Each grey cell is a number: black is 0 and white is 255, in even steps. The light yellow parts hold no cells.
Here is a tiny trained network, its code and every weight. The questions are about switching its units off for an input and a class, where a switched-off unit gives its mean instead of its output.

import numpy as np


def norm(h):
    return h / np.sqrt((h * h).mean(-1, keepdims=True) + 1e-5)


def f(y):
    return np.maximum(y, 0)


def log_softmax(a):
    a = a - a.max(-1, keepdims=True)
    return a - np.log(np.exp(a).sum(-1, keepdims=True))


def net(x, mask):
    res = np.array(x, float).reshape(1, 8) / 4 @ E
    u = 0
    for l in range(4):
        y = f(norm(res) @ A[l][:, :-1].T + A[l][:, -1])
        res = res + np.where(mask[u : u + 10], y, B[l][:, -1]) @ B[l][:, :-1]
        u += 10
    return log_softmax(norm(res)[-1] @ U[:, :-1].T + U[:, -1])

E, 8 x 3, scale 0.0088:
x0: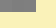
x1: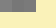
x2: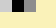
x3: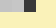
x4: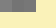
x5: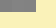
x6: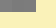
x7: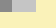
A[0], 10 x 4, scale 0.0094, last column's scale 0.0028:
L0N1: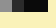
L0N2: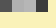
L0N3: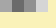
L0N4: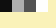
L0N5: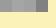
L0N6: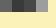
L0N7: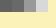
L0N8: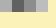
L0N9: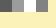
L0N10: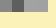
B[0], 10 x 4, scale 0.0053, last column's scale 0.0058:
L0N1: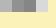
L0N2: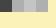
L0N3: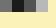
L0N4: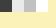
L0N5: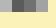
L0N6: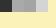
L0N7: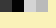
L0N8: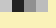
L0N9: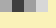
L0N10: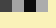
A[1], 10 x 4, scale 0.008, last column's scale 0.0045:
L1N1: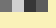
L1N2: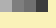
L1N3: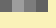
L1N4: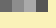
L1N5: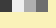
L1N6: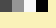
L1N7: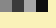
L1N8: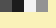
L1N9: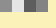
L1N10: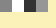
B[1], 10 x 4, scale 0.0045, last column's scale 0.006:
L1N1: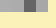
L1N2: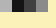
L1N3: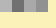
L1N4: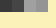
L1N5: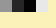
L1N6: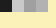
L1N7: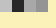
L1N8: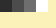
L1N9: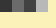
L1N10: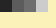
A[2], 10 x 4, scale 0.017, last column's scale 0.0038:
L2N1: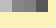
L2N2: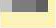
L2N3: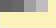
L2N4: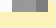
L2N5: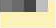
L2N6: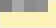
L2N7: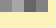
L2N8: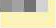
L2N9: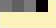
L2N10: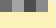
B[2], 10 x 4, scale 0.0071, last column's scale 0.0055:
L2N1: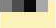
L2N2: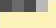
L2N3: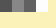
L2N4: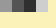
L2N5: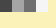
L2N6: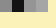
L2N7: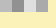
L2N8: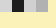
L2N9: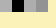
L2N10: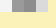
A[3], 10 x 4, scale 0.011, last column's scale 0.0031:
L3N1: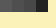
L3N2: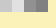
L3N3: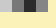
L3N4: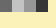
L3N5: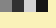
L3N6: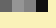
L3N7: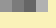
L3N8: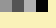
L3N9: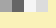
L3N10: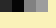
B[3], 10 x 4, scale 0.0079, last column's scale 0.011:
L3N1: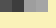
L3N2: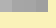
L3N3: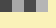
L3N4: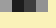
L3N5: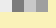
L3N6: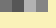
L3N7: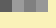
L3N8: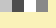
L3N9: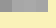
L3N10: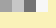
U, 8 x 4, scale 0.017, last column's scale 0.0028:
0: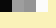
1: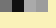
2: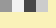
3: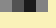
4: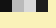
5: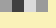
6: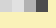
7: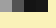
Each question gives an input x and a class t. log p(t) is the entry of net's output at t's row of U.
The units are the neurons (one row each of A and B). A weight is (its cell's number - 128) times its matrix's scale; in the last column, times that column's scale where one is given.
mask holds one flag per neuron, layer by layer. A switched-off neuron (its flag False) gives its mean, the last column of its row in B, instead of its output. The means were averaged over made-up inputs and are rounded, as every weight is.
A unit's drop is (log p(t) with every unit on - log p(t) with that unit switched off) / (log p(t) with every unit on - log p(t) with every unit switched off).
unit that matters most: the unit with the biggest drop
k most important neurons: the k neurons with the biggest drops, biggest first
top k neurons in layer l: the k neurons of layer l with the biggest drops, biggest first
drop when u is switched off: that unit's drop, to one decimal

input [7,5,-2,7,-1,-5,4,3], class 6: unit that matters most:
L2N7
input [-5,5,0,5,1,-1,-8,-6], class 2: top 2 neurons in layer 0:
L0N9, L0N6
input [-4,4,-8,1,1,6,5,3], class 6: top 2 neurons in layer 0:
L0N7, L0N6
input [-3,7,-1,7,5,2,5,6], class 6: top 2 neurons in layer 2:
L2N7, L2N8
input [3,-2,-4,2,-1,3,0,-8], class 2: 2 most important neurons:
L2N10, L1N8
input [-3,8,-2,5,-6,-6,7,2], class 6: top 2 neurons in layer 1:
L1N8, L1N1
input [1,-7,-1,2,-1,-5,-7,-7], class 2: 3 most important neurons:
L2N10, L1N1, L1N8
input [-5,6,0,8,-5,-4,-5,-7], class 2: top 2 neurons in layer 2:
L2N10, L2N7
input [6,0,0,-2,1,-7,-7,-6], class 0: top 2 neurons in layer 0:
L0N6, L0N9
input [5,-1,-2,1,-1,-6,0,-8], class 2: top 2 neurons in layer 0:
L0N1, L0N7
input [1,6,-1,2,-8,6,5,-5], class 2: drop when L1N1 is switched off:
0.4
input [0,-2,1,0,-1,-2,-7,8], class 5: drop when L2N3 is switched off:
-0.1
